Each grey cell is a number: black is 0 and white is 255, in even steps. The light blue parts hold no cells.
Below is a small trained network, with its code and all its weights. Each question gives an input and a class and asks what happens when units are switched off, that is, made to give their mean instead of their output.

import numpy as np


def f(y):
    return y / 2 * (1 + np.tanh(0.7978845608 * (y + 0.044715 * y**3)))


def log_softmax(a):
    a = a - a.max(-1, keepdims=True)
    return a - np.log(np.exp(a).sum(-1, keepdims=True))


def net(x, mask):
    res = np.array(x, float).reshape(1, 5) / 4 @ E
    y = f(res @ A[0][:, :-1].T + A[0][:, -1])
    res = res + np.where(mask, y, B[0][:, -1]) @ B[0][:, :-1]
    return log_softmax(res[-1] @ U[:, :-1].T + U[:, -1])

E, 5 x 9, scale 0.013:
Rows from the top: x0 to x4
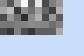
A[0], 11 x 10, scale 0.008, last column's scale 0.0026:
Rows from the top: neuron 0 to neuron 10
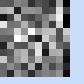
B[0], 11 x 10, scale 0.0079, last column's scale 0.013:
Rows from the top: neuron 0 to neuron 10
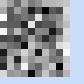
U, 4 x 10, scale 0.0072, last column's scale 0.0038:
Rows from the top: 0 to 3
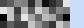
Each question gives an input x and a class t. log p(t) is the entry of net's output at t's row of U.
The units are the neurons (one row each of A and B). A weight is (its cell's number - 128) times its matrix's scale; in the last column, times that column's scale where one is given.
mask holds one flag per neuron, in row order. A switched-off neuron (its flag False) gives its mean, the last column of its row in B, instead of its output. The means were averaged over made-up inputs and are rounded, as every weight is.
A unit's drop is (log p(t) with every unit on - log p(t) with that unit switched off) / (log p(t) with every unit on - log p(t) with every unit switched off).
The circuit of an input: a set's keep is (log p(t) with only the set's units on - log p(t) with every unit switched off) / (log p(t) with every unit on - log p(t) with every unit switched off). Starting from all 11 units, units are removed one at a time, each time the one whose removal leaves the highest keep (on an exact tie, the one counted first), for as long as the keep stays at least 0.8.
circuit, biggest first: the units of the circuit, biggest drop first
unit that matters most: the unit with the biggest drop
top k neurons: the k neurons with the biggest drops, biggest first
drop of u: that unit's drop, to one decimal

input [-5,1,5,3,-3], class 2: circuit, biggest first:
(neuron 9)
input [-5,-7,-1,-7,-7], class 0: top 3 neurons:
(neuron 4; neuron 5; neuron 0)
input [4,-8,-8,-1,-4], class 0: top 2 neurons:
(neuron 4; neuron 5)
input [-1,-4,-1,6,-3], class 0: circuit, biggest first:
(neuron 4; neuron 0)
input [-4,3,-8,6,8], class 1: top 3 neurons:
(neuron 0; neuron 10; neuron 2)
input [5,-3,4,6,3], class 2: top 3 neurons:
(neuron 7; neuron 1; neuron 4)
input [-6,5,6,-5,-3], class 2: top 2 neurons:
(neuron 9; neuron 4)
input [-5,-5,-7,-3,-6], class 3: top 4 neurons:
(neuron 5; neuron 1; neuron 10; neuron 2)
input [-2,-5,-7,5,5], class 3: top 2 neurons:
(neuron 5; neuron 1)
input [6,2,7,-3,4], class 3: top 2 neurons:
(neuron 6; neuron 9)
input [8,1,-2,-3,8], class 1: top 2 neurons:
(neuron 2; neuron 10)
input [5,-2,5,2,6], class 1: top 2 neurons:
(neuron 2; neuron 10)
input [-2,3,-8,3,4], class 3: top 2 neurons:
(neuron 3; neuron 4)
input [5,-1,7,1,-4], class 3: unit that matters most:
neuron 6
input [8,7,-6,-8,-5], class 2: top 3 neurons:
(neuron 8; neuron 7; neuron 4)
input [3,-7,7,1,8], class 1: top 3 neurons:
(neuron 2; neuron 10; neuron 0)
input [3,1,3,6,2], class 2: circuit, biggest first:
(neuron 7; neuron 4)
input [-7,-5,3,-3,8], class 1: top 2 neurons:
(neuron 2; neuron 7)
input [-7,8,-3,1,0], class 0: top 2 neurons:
(neuron 1; neuron 7)
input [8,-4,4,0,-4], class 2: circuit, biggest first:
(neuron 7)
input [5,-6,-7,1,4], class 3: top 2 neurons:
(neuron 5; neuron 1)
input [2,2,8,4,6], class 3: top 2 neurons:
(neuron 6; neuron 4)
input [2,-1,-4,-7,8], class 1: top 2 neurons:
(neuron 10; neuron 0)
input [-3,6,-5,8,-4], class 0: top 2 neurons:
(neuron 1; neuron 6)
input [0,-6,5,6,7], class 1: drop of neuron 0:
0.1
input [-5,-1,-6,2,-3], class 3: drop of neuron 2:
-0.1
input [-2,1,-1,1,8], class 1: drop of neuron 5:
0.0
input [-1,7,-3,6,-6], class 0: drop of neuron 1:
0.6
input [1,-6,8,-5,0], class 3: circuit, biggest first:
(neuron 6)
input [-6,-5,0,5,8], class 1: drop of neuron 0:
0.1
